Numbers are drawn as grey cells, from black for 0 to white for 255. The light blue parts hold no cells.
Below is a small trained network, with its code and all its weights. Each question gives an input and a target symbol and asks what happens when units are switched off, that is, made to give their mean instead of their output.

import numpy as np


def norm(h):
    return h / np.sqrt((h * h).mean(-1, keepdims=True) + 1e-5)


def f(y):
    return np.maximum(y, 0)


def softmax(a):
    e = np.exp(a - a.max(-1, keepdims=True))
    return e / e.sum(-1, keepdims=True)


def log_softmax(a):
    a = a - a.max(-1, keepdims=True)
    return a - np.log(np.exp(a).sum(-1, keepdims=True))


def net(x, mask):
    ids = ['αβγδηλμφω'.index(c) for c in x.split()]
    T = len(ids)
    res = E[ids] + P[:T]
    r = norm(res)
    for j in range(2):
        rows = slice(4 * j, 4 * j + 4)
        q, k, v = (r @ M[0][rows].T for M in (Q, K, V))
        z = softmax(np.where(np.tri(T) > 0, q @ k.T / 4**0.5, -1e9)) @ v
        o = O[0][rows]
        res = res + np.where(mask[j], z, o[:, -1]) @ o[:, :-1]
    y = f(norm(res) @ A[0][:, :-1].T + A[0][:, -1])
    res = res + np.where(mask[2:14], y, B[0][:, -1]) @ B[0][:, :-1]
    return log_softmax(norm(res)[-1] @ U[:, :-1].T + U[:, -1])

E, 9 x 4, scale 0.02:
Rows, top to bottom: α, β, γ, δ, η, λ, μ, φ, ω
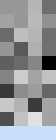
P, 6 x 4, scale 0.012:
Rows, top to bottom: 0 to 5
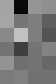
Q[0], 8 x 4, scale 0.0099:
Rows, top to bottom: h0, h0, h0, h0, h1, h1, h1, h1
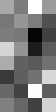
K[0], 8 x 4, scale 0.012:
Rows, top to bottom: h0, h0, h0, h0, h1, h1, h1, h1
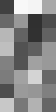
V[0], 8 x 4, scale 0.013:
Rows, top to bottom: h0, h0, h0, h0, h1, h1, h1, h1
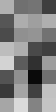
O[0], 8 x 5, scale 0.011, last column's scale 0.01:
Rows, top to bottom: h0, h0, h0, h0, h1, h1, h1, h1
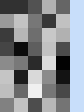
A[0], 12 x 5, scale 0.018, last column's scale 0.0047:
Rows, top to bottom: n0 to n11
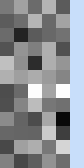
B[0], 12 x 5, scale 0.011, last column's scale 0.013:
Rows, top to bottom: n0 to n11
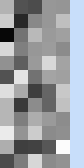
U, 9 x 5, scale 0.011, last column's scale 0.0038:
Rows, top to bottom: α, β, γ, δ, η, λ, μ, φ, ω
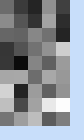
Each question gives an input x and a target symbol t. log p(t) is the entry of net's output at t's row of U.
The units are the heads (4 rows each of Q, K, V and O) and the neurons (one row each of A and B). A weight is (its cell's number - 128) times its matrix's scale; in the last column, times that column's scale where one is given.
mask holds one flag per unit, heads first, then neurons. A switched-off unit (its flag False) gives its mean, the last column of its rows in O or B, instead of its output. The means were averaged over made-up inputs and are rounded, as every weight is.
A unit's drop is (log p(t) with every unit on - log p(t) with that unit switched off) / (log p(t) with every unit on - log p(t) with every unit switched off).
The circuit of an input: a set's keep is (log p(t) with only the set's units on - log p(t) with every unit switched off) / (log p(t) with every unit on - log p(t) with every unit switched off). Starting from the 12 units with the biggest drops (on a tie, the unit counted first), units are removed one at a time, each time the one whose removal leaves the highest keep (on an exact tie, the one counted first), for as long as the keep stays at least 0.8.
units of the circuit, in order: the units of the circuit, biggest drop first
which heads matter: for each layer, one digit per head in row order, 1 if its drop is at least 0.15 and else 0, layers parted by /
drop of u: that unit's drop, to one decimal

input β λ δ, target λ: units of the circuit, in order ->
[h1]
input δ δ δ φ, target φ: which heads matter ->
10
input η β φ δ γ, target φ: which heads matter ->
11
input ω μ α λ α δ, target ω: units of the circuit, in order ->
[h0 n6]
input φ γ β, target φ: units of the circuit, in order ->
[h1 n4]
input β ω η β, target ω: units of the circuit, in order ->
[h0 n6]
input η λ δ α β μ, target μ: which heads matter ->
01
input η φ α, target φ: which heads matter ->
11
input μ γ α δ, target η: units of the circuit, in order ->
[h0 n2]
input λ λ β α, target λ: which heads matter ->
01
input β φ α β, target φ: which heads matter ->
11
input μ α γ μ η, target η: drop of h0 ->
0.9
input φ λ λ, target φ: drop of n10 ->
0.0
